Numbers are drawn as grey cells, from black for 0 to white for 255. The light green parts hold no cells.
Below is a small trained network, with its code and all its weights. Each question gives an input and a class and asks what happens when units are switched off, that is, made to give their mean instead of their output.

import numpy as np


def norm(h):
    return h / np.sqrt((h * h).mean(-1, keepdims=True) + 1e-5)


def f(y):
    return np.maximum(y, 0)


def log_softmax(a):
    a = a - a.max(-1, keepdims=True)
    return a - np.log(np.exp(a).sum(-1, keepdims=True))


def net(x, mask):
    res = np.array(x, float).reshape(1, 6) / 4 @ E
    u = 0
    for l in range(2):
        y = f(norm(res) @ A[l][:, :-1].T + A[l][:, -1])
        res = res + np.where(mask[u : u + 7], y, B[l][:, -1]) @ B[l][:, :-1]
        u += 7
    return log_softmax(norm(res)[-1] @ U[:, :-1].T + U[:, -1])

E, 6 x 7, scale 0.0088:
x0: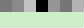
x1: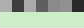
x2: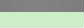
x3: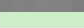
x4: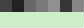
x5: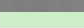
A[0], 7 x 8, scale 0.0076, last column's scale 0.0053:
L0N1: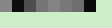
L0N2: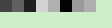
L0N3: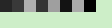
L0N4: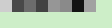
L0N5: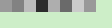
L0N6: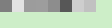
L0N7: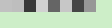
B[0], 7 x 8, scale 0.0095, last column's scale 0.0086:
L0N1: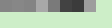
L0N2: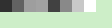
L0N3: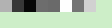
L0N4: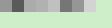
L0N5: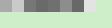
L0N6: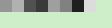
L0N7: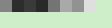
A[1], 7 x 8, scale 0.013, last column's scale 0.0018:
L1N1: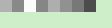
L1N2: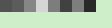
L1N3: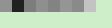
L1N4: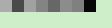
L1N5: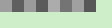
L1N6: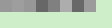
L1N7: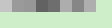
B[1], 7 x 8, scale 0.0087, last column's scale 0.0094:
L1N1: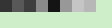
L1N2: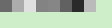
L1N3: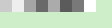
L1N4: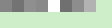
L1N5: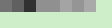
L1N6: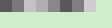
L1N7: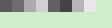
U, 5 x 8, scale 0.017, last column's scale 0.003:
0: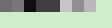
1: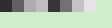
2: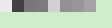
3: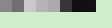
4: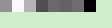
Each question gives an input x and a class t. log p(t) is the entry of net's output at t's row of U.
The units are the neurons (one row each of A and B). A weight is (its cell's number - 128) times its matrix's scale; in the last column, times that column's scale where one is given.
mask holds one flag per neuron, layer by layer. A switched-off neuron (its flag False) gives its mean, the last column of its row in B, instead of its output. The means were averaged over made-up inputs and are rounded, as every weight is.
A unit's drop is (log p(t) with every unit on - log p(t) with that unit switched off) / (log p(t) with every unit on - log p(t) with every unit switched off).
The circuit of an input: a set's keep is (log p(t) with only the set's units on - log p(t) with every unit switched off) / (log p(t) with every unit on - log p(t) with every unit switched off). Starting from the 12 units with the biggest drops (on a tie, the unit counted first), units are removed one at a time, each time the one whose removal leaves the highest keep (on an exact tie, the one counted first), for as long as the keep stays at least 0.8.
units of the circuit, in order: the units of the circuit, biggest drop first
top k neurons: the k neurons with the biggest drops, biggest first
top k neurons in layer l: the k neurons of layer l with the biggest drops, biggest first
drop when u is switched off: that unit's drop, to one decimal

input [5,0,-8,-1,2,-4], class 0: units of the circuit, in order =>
L0N3
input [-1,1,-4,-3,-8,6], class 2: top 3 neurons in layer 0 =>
L0N7, L0N2, L0N5
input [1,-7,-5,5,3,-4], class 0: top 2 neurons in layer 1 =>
L1N7, L1N6
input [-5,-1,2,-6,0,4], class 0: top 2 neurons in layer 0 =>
L0N7, L0N4
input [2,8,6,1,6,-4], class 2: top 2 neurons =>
L0N3, L0N2
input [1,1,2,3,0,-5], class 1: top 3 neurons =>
L0N7, L1N1, L0N5
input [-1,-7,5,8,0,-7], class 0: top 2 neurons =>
L0N6, L1N7
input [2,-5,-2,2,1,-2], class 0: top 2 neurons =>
L1N3, L1N2
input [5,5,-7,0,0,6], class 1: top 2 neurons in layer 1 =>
L1N1, L1N7
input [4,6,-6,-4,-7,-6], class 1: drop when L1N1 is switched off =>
0.1
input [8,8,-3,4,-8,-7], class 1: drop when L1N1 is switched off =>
0.2
